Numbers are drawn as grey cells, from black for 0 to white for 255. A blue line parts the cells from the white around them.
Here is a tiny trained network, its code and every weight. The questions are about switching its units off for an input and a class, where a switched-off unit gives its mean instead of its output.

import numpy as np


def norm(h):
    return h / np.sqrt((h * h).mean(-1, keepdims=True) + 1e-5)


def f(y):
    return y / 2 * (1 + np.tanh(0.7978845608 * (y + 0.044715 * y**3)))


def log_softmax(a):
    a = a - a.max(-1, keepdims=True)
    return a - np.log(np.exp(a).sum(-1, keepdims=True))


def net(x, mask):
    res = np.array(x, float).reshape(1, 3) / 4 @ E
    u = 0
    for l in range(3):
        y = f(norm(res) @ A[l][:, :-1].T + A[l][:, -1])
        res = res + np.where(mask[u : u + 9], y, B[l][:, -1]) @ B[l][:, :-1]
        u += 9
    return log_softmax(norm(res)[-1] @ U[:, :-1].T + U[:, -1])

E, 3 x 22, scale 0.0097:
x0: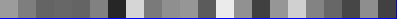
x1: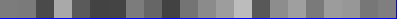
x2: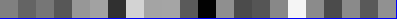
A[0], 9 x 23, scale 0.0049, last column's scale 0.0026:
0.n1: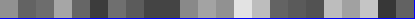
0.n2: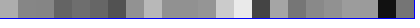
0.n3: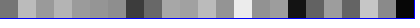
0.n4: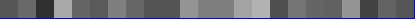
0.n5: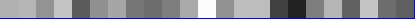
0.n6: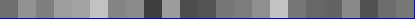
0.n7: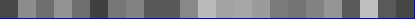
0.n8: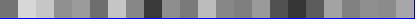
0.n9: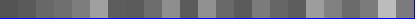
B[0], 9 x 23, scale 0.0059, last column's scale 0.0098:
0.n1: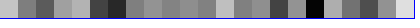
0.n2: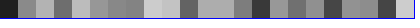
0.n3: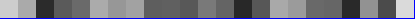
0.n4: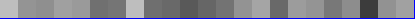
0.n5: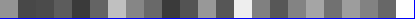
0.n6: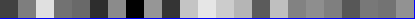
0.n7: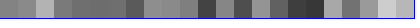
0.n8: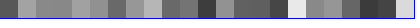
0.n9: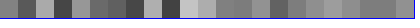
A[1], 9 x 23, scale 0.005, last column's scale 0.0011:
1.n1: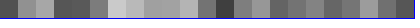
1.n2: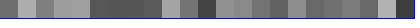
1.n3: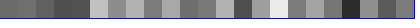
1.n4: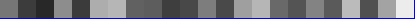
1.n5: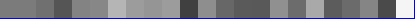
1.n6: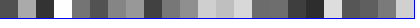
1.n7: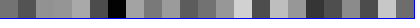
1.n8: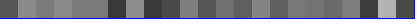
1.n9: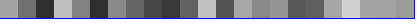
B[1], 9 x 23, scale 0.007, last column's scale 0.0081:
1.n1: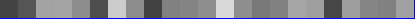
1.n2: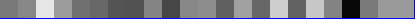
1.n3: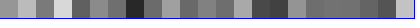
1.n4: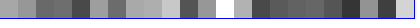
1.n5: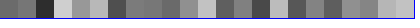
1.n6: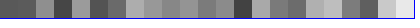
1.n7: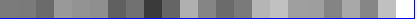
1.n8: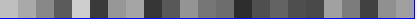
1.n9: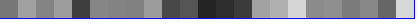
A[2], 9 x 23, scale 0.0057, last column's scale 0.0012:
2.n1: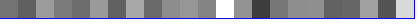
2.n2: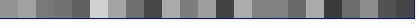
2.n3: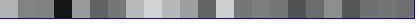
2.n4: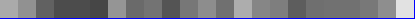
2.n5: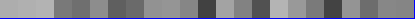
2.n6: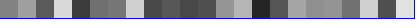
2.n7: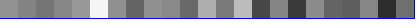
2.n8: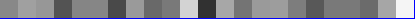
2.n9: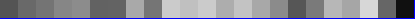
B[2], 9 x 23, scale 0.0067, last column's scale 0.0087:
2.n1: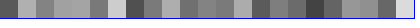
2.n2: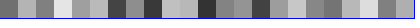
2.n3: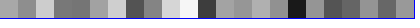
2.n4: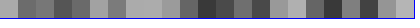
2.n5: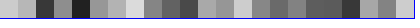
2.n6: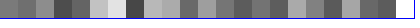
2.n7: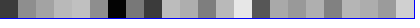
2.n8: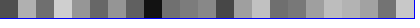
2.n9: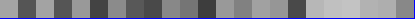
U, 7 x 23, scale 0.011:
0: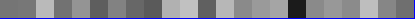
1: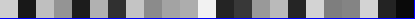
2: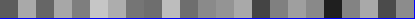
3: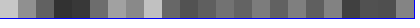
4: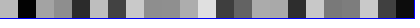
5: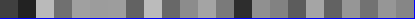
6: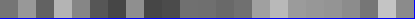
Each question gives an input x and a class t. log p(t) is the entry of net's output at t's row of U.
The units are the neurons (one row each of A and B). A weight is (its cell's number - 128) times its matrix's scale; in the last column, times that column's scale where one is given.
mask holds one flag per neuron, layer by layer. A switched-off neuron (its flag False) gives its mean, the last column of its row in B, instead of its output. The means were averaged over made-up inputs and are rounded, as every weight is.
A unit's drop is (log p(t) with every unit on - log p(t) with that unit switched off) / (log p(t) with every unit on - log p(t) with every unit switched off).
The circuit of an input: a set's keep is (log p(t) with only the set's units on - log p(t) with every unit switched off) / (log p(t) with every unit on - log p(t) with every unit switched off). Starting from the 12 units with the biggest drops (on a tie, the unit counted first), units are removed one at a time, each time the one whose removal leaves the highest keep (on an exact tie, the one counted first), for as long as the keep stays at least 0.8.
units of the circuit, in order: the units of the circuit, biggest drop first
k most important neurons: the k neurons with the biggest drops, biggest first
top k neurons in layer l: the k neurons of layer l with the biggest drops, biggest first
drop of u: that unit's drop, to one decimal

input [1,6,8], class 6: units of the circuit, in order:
1.n7
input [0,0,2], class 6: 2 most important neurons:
0.n5, 0.n3
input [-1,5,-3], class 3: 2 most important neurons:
0.n5, 0.n3
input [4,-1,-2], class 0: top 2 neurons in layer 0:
0.n3, 0.n8
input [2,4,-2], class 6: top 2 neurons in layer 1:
1.n7, 1.n4
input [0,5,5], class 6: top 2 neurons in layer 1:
1.n7, 1.n4
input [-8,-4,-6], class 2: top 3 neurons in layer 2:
2.n7, 2.n2, 2.n5
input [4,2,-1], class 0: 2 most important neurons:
0.n3, 0.n2
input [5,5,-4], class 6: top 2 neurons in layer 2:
2.n6, 2.n8
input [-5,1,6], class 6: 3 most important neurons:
0.n5, 0.n2, 2.n6
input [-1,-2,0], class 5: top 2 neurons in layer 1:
1.n4, 1.n3
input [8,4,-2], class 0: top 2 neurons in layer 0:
0.n3, 0.n8
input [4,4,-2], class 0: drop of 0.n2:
0.5
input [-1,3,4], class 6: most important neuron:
0.n5
